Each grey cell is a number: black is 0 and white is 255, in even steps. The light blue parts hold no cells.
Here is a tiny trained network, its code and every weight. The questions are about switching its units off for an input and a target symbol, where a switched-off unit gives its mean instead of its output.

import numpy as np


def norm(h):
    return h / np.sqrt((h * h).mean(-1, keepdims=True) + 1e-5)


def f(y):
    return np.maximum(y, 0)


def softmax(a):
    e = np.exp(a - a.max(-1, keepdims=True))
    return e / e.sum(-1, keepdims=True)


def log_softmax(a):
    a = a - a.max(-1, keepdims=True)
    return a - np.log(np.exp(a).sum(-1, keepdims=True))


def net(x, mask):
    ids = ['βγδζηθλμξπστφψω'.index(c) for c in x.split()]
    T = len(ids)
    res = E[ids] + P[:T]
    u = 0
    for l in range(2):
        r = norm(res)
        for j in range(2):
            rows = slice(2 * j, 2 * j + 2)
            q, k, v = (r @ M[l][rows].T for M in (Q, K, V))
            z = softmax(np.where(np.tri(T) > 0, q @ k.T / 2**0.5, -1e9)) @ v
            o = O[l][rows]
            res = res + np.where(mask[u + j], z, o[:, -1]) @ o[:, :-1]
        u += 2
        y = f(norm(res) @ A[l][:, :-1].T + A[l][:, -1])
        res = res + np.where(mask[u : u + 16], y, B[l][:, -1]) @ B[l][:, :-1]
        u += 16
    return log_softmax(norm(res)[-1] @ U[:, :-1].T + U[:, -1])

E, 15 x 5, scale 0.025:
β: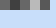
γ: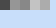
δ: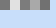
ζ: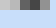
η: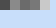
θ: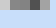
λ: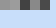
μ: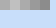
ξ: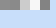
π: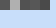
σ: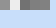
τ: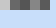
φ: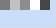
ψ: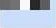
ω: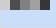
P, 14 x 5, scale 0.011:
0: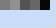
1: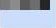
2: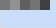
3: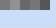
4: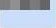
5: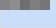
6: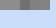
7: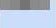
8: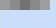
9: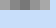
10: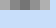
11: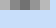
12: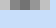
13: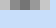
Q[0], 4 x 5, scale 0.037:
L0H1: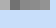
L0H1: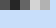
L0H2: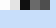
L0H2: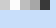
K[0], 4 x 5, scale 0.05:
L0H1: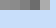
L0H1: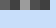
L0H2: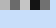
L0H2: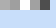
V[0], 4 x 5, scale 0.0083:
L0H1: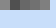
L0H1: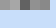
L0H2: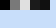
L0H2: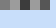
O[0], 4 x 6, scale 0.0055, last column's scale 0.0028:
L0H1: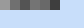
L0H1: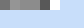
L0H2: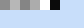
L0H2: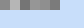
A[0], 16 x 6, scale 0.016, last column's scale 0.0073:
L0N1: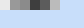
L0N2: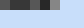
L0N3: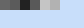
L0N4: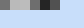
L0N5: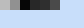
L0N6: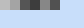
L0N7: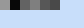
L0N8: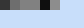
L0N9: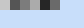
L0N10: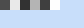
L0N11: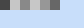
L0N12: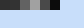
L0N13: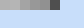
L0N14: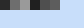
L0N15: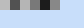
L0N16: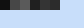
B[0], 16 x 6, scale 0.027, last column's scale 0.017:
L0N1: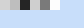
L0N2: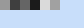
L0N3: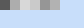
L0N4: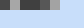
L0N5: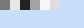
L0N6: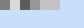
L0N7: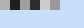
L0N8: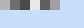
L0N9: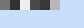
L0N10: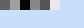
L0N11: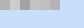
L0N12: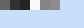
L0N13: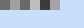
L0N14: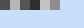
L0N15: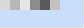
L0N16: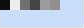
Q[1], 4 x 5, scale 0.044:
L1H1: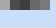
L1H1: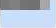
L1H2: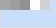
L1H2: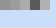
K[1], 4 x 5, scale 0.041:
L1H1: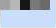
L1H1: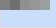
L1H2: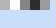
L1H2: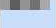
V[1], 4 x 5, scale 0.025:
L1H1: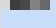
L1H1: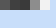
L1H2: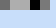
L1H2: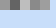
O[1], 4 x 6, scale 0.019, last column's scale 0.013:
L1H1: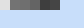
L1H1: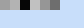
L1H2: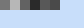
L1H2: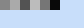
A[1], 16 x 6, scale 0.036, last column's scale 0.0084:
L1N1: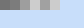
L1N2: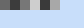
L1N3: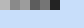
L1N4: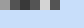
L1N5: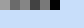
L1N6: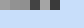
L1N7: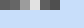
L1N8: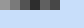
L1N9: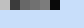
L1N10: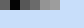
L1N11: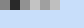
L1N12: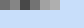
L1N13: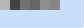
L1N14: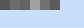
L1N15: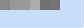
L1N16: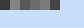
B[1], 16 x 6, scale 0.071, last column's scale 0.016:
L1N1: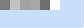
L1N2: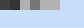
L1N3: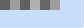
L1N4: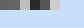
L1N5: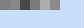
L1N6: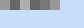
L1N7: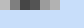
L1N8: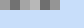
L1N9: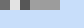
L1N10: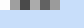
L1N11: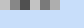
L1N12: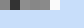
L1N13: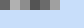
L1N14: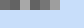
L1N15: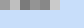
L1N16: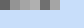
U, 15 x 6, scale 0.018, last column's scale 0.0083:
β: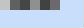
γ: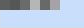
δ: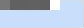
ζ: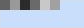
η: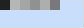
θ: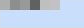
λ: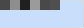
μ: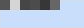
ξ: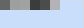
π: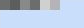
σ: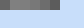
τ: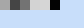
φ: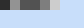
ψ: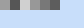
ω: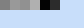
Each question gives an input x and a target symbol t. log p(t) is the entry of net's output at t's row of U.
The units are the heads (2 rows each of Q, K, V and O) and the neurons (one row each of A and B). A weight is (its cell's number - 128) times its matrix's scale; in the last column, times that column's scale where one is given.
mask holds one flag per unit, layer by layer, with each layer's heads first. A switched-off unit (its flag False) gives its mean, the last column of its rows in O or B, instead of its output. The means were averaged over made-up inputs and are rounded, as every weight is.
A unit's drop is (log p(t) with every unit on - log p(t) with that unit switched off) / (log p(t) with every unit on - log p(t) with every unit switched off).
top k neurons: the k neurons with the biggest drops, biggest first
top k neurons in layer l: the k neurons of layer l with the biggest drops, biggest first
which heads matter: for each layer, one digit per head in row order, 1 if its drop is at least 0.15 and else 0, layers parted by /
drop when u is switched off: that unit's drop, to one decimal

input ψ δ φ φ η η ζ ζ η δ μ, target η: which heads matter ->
01 / 11
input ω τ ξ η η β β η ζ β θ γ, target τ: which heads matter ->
01 / 00
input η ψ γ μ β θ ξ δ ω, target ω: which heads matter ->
01 / 01
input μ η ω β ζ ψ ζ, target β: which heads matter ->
01 / 11
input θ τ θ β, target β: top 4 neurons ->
L1N10, L0N12, L0N2, L1N4
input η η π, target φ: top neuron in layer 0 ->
L0N10
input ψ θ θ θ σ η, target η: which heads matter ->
00 / 00
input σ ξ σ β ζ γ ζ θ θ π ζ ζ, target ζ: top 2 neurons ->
L0N5, L0N6
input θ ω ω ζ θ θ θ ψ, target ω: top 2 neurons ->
L1N8, L0N15
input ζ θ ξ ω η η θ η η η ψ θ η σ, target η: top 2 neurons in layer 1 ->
L1N11, L1N10
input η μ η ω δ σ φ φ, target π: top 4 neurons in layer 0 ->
L0N10, L0N5, L0N1, L0N11
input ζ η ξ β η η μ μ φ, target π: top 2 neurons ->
L1N2, L0N10
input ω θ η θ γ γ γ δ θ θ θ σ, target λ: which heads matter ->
01 / 00
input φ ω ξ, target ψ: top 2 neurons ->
L0N5, L0N1
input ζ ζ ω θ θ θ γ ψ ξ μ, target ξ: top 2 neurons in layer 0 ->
L0N1, L0N5
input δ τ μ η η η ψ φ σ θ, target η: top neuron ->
L0N3
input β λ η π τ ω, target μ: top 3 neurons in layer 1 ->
L1N13, L1N9, L1N3
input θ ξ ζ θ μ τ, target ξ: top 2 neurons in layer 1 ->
L1N4, L1N13
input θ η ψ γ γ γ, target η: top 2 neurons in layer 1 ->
L1N11, L1N10
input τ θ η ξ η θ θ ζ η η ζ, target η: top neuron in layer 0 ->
L0N6
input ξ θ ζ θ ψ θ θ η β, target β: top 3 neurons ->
L1N10, L0N12, L1N11
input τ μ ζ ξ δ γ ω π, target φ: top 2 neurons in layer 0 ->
L0N16, L0N5
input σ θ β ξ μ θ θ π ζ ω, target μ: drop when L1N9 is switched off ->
0.2
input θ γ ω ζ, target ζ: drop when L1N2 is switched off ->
-0.1
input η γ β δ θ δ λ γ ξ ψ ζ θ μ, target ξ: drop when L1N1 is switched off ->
0.2
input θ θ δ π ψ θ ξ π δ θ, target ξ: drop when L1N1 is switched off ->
0.1
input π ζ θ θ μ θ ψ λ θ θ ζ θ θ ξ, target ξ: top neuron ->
L0N14
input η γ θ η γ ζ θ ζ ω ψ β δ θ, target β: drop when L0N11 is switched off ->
0.3
